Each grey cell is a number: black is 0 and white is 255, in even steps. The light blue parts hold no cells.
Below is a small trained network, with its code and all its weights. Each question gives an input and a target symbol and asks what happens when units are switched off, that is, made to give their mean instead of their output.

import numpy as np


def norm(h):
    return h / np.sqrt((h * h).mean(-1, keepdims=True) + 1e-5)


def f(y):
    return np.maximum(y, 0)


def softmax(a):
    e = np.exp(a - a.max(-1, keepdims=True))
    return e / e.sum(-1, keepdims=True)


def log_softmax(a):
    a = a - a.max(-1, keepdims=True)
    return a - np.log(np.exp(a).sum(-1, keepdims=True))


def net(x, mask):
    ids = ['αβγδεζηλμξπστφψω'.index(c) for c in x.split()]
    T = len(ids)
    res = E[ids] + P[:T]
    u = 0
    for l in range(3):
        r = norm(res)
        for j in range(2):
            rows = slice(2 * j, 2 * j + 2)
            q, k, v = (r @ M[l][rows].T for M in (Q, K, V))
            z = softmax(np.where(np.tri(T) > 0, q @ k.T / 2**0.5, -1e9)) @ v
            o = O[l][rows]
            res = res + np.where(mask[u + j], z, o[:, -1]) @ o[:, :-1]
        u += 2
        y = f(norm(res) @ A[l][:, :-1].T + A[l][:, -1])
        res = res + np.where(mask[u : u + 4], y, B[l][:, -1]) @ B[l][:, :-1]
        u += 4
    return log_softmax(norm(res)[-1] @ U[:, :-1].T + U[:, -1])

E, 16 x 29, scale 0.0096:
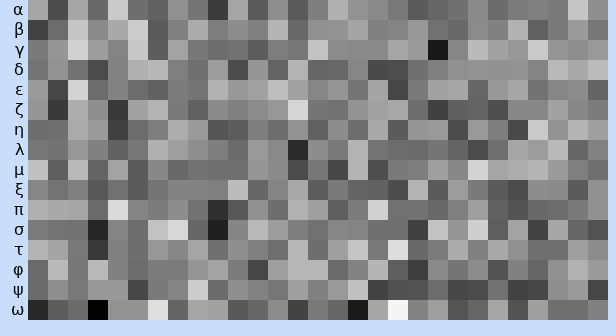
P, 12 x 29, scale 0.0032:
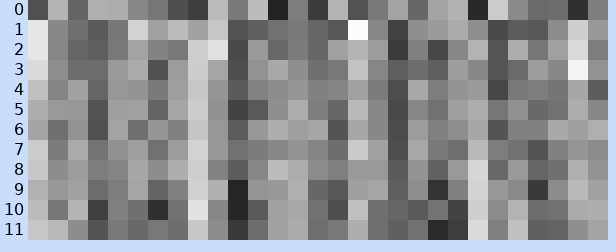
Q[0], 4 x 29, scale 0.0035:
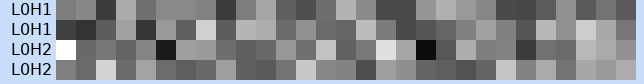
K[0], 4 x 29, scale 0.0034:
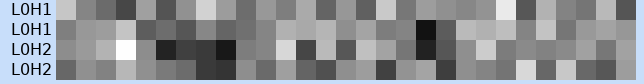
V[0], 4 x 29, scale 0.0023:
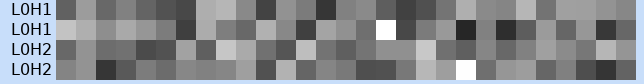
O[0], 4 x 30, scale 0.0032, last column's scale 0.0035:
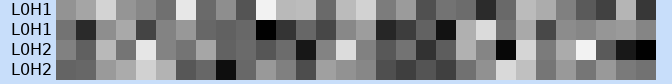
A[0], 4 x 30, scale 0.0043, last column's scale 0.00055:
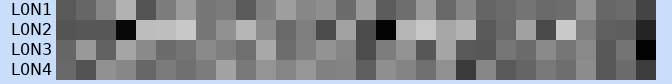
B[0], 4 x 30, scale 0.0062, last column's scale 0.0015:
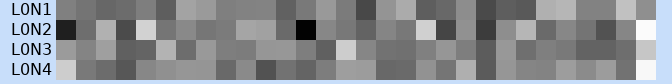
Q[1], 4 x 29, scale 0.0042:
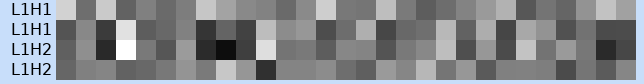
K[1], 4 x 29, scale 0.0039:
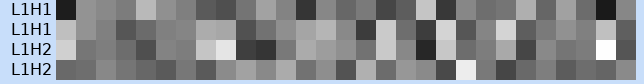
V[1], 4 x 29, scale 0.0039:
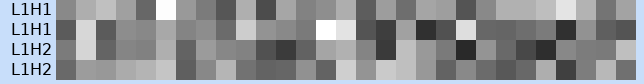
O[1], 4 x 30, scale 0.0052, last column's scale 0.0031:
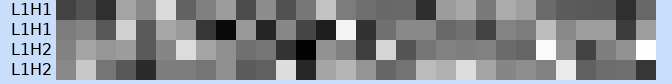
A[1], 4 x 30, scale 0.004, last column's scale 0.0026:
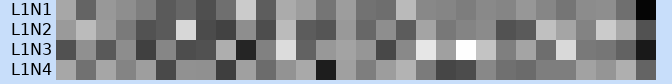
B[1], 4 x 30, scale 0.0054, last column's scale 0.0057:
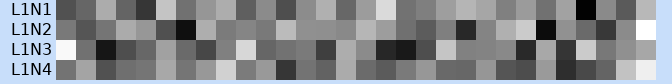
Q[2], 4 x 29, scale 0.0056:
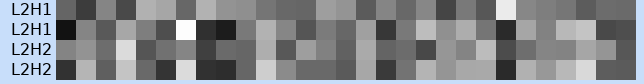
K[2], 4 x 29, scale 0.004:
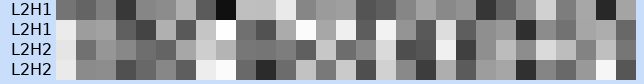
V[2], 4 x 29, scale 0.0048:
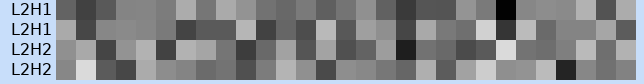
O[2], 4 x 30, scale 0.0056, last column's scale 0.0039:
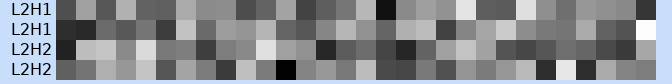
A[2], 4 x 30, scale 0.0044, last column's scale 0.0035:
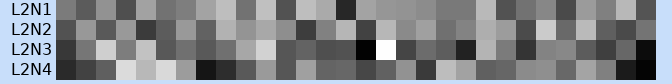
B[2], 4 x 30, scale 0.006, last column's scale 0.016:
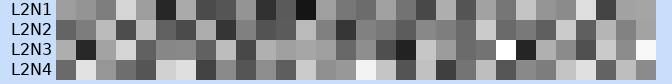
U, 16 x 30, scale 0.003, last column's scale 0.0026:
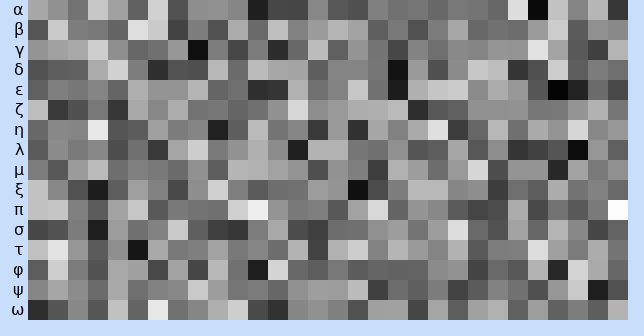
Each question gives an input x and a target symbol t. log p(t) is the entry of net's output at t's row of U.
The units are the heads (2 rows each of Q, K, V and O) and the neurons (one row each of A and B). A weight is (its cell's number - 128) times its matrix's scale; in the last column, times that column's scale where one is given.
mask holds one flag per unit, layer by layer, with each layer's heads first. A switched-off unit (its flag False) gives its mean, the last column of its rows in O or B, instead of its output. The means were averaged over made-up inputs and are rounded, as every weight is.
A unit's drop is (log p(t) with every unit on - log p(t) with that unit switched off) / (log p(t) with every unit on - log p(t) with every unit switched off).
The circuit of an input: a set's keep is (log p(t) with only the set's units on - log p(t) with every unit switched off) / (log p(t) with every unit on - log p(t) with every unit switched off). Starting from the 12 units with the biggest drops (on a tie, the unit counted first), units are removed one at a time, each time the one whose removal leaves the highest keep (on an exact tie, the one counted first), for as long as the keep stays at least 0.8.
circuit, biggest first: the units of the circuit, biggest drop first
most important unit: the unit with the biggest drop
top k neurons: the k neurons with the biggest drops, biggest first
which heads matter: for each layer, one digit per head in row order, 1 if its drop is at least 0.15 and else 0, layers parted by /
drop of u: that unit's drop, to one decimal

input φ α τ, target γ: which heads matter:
00 / 10 / 00
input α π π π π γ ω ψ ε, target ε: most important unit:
L1N1
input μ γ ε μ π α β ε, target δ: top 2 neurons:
(L2N1; L2N3)
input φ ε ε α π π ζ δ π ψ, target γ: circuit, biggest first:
(L1H1; L1H2; L2N3)
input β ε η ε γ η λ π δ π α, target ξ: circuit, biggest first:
(L1H2; L1N3)
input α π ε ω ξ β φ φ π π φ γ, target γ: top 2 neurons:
(L2N3; L0N2)
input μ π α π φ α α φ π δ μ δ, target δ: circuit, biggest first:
(L1H2; L2N3)
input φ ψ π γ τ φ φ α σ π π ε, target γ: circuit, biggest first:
(L1H1; L2N3)
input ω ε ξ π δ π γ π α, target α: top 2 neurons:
(L0N2; L2N3)
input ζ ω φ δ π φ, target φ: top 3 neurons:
(L2N3; L2N2; L0N2)
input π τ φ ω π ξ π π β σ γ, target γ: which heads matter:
01 / 01 / 10
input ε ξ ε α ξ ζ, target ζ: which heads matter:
00 / 00 / 01
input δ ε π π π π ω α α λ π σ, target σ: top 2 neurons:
(L0N2; L2N3)
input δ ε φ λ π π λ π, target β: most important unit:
L2N4
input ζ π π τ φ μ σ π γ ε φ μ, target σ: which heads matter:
00 / 00 / 11
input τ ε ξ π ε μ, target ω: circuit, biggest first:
(L2H1; L0H2; L2H2)
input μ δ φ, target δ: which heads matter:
00 / 11 / 00
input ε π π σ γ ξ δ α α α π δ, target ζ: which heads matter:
00 / 01 / 01
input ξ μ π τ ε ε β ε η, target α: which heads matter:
00 / 01 / 00
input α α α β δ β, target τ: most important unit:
L1H1
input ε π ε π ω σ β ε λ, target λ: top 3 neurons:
(L0N2; L2N3; L1N2)
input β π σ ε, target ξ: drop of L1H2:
1.1
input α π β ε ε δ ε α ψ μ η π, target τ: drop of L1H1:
0.9
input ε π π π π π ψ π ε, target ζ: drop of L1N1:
0.1
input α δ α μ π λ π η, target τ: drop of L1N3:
0.0
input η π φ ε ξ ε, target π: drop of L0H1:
0.2
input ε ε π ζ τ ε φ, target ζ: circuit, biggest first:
(L2H2)
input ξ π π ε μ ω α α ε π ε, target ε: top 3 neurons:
(L0N2; L1N1; L2N3)
